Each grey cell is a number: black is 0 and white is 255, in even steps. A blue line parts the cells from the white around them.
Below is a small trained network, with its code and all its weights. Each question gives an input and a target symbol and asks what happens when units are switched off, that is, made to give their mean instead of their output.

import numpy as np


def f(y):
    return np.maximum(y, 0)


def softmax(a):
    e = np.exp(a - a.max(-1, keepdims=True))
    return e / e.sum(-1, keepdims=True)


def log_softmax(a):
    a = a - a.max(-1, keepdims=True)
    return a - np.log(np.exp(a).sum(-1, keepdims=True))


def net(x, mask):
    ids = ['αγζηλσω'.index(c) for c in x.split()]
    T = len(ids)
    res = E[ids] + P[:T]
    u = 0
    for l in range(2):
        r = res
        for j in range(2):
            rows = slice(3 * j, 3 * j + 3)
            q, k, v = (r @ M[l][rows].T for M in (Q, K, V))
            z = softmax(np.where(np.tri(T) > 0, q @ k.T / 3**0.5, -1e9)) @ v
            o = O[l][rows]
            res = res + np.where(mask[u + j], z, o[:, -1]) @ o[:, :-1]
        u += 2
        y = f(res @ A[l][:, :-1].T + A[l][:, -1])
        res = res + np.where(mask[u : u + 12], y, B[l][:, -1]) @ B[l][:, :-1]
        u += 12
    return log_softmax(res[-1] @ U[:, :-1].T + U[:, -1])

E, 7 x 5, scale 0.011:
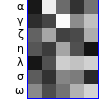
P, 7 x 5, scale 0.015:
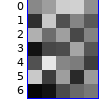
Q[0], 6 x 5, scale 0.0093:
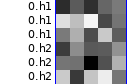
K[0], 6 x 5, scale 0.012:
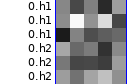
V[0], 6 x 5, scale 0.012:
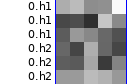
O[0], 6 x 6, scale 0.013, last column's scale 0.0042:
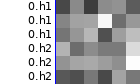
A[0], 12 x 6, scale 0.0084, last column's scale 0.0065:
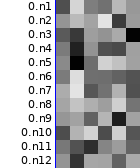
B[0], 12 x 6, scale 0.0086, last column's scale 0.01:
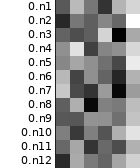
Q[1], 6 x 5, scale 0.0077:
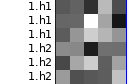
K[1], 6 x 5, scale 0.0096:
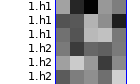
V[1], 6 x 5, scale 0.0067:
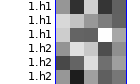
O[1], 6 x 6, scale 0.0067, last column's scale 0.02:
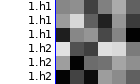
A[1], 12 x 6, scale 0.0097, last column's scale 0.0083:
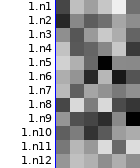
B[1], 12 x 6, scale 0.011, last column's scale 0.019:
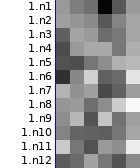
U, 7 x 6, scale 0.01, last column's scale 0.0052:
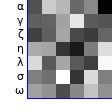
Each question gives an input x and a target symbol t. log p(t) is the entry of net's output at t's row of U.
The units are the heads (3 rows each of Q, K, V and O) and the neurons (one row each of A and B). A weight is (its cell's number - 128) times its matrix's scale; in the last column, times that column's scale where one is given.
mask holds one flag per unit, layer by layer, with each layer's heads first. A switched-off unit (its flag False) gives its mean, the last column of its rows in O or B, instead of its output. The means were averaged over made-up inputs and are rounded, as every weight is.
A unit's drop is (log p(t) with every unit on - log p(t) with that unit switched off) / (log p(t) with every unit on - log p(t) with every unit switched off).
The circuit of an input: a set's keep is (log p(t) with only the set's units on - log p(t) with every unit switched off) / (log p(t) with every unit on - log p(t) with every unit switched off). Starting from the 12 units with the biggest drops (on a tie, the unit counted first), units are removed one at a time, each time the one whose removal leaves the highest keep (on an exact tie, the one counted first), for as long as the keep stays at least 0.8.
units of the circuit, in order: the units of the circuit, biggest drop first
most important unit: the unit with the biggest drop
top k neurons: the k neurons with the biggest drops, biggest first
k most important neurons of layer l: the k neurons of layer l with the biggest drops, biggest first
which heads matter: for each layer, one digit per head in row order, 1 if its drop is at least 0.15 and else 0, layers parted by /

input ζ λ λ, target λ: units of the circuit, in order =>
(1.n6 1.n8)
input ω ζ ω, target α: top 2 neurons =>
(1.n6 0.n11)
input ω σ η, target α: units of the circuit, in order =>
(0.h1 1.h2 1.n6 1.n8)
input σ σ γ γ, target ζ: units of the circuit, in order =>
(0.h1 1.n8)
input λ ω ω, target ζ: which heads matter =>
11 / 00
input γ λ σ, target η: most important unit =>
0.h2
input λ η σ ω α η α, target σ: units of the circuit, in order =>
(0.h1 1.n5 0.n2)
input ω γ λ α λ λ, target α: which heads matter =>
11 / 01
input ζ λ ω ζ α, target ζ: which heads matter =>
00 / 00
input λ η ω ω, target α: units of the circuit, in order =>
(0.h1 1.h2 1.n8)
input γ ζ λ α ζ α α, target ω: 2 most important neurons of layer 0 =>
(0.n3 0.n2)
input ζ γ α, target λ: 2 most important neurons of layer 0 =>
(0.n7 0.n6)
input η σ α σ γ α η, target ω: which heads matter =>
01 / 00
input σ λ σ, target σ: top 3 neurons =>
(1.n5 0.n2 1.n11)
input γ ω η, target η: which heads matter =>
11 / 01
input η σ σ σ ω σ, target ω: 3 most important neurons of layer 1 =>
(1.n6 1.n9 1.n5)
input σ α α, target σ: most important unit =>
1.n5
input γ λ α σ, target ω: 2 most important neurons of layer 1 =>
(1.n8 1.n11)
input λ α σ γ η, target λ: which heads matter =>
11 / 00
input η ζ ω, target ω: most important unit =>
1.h1
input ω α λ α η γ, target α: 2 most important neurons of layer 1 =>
(1.n8 1.n6)
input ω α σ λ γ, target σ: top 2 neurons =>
(0.n10 1.n11)
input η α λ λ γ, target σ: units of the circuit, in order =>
(0.h1 0.n10)
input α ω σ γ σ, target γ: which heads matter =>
10 / 00
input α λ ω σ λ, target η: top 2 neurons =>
(1.n1 0.n2)
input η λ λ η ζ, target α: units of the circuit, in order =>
(1.n6 0.n8 0.h1)
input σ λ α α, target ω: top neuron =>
(1.n6)
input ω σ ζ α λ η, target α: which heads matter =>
10 / 01
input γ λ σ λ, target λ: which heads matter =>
10 / 00
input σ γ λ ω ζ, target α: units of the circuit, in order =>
(0.h1 1.n6)
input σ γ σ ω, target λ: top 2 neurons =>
(1.n8 0.n4)
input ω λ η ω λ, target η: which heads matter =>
00 / 00
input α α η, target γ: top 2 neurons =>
(0.n1 1.n4)
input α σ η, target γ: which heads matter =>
11 / 11
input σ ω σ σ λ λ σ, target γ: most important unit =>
0.h2
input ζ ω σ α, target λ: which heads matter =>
11 / 00
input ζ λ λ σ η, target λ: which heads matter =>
10 / 01
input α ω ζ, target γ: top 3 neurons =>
(1.n4 0.n1 1.n9)
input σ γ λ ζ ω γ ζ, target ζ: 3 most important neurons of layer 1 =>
(1.n8 1.n11 1.n6)
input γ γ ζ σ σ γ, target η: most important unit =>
0.h1
